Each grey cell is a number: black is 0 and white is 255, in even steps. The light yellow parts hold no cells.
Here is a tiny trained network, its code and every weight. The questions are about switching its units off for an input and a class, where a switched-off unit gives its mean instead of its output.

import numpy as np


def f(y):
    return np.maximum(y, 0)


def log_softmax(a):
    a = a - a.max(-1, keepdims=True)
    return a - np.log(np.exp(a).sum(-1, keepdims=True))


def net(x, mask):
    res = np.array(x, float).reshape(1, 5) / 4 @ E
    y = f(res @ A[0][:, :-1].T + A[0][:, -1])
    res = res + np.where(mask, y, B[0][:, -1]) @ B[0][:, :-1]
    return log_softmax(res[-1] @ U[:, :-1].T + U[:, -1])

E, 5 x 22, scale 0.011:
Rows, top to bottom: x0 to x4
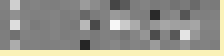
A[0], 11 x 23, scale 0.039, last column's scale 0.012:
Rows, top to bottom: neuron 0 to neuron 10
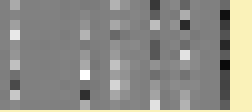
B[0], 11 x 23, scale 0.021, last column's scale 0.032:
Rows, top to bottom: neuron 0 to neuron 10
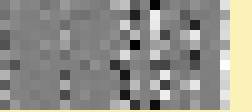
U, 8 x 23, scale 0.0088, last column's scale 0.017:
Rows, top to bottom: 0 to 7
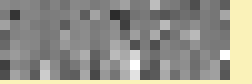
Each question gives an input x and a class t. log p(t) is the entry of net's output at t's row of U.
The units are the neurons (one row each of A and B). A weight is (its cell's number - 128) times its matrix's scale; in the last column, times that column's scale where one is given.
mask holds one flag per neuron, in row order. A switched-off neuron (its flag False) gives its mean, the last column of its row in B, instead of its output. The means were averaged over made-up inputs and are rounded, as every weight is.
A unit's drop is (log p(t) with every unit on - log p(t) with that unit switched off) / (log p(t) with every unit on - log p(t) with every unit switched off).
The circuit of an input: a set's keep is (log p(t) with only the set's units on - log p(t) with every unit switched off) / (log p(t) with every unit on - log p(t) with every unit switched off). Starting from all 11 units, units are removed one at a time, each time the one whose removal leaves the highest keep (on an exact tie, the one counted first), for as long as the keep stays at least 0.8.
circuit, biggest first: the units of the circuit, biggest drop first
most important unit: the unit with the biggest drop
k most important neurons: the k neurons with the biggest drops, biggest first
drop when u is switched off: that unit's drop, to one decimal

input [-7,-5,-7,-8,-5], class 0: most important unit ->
neuron 6
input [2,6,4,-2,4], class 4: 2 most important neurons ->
neuron 0; neuron 7
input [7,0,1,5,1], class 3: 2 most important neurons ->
neuron 3; neuron 2
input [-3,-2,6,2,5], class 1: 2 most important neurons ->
neuron 6; neuron 7
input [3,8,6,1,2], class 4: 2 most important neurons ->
neuron 0; neuron 4
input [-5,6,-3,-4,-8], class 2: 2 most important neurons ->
neuron 7; neuron 6
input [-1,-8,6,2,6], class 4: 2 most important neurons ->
neuron 10; neuron 7
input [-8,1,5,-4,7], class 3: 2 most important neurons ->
neuron 8; neuron 7
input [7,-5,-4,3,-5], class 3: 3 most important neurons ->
neuron 6; neuron 9; neuron 0
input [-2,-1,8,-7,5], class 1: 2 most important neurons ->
neuron 6; neuron 5
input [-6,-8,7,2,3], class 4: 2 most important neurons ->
neuron 10; neuron 3
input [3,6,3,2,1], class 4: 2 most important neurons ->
neuron 0; neuron 8
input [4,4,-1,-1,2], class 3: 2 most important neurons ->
neuron 10; neuron 6
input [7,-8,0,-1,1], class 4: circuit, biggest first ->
neuron 10
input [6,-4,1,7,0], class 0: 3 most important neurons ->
neuron 5; neuron 8; neuron 1
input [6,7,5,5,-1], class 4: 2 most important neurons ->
neuron 0; neuron 8
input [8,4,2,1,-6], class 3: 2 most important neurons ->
neuron 3; neuron 9
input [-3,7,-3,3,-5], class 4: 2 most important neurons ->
neuron 9; neuron 6
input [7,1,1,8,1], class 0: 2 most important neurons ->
neuron 5; neuron 8
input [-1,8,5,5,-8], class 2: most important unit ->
neuron 7
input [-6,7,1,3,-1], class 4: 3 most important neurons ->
neuron 0; neuron 3; neuron 4
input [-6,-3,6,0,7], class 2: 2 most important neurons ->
neuron 9; neuron 3
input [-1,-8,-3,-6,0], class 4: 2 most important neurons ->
neuron 10; neuron 5
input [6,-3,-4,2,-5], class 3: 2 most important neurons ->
neuron 6; neuron 9
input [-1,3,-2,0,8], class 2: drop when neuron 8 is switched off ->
0.0
